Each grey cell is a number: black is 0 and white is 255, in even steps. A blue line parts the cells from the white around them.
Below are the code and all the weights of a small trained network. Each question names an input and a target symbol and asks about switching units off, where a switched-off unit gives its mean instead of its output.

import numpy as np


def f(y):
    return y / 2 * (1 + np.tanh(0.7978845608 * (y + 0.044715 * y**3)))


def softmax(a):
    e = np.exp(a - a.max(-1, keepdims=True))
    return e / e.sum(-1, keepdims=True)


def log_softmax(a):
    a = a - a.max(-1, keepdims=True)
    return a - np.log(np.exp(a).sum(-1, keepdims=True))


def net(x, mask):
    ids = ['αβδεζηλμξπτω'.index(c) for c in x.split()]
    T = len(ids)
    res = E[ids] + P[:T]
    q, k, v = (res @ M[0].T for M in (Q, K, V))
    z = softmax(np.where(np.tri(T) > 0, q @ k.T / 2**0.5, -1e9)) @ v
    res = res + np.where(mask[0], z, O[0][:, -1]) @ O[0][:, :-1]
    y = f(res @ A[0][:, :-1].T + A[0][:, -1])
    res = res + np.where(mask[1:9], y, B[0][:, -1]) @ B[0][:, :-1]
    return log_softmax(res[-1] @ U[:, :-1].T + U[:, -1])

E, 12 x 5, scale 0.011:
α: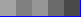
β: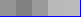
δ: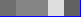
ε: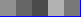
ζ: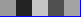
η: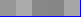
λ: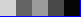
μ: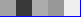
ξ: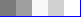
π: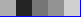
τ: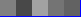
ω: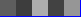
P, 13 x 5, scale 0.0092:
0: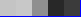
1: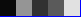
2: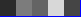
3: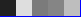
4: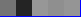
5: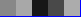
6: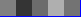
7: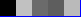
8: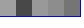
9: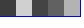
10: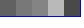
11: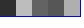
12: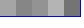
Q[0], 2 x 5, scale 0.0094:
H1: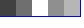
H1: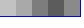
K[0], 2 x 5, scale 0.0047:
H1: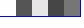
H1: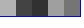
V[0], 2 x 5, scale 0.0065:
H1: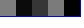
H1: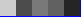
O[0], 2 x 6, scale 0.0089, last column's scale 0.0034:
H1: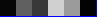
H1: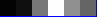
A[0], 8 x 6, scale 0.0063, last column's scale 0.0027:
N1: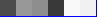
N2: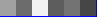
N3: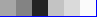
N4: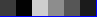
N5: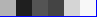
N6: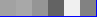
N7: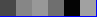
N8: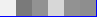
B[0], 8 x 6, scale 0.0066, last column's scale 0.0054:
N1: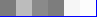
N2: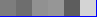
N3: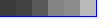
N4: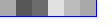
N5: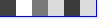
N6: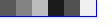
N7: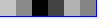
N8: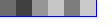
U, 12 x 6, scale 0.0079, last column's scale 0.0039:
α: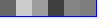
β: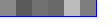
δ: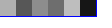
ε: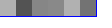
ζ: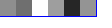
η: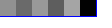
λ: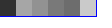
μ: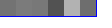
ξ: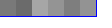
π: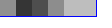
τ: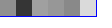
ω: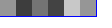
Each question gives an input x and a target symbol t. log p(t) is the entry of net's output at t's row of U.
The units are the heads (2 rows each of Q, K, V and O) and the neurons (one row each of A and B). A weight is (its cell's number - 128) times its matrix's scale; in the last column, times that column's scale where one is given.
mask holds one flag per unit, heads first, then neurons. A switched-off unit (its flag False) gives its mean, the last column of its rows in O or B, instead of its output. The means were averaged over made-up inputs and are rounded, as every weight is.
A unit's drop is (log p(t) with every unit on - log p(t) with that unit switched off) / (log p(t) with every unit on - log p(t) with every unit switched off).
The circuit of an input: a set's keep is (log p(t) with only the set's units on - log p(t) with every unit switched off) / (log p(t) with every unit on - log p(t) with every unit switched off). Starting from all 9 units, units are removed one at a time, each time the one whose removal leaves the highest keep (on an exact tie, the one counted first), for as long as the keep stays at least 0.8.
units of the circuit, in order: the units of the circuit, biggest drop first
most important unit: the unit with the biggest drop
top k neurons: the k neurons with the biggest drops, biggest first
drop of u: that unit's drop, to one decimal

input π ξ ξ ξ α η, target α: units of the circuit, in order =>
H1; N6
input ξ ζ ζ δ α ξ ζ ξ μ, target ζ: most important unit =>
N5
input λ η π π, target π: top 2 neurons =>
N3; N6
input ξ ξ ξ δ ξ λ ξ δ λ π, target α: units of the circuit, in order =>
H1; N5; N6
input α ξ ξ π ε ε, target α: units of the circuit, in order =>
H1; N5
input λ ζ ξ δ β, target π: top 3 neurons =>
N4; N6; N3
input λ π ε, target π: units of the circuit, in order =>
H1; N6; N5
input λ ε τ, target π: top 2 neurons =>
N4; N7
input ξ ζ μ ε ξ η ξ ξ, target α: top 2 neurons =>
N6; N1
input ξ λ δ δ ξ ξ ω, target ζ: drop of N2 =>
0.2
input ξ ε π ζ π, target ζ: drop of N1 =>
0.1
